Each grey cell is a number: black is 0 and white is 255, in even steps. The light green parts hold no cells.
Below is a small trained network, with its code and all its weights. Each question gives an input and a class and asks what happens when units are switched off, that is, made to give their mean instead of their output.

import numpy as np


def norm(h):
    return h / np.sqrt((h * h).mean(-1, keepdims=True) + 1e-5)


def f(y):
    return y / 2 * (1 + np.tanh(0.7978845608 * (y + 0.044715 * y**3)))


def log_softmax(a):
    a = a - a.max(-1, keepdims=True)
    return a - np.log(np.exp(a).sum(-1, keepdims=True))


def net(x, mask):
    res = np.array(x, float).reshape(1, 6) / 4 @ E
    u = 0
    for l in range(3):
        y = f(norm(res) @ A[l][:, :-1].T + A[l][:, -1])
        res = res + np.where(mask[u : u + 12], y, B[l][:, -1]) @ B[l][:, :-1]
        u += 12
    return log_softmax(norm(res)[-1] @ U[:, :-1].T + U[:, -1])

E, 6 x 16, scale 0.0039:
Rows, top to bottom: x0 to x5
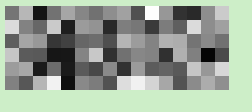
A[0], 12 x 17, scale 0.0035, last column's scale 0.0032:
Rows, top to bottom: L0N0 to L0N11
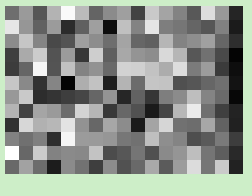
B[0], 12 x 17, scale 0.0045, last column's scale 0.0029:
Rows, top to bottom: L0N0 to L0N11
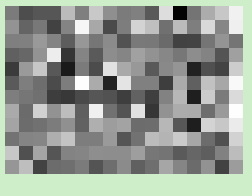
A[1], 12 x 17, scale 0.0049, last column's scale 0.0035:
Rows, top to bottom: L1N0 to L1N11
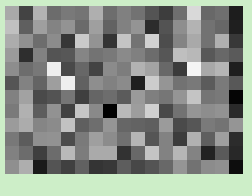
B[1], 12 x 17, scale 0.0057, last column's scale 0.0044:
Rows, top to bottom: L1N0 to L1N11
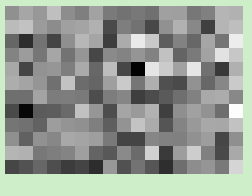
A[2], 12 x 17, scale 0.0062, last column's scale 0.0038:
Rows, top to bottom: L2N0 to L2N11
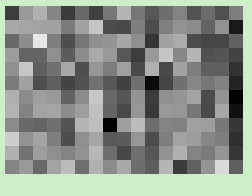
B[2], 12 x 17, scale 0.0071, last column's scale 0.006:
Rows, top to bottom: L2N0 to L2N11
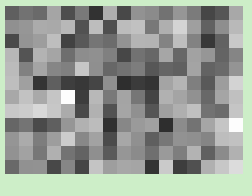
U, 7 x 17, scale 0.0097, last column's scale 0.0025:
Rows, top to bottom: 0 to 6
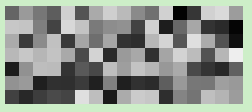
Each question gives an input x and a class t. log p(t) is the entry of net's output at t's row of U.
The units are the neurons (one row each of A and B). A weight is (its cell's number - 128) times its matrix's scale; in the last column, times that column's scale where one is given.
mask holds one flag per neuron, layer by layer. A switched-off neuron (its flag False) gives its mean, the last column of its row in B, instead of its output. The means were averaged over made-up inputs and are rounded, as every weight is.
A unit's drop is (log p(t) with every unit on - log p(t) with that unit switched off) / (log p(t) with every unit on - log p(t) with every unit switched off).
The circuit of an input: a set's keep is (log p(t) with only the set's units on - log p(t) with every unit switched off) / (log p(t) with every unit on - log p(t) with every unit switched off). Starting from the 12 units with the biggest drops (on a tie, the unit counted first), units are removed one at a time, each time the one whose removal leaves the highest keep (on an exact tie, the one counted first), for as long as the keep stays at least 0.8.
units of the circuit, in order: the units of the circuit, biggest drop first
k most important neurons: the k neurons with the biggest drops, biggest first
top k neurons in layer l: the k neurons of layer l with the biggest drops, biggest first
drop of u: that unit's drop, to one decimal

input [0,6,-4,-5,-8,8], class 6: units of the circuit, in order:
(L2N6)
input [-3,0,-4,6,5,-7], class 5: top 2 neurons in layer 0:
(L0N6 L0N11)
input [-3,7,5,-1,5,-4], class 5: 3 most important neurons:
(L0N6 L1N11 L2N5)
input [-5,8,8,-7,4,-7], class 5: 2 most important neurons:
(L0N6 L1N11)
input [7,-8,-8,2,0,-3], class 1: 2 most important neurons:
(L1N10 L0N9)
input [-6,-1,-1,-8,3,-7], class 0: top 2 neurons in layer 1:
(L1N11 L1N8)
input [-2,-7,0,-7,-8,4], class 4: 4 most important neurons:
(L0N4 L2N2 L0N3 L2N0)
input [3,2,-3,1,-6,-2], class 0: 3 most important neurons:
(L0N0 L0N8 L2N11)
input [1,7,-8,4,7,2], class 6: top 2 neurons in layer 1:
(L1N2 L1N7)
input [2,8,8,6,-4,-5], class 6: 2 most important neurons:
(L0N5 L0N1)
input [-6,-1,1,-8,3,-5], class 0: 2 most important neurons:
(L0N8 L1N11)
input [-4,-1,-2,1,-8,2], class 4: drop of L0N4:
0.7
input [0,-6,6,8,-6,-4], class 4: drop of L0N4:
0.3
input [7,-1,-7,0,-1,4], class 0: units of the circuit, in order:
(L0N0)
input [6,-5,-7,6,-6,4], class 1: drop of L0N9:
0.2
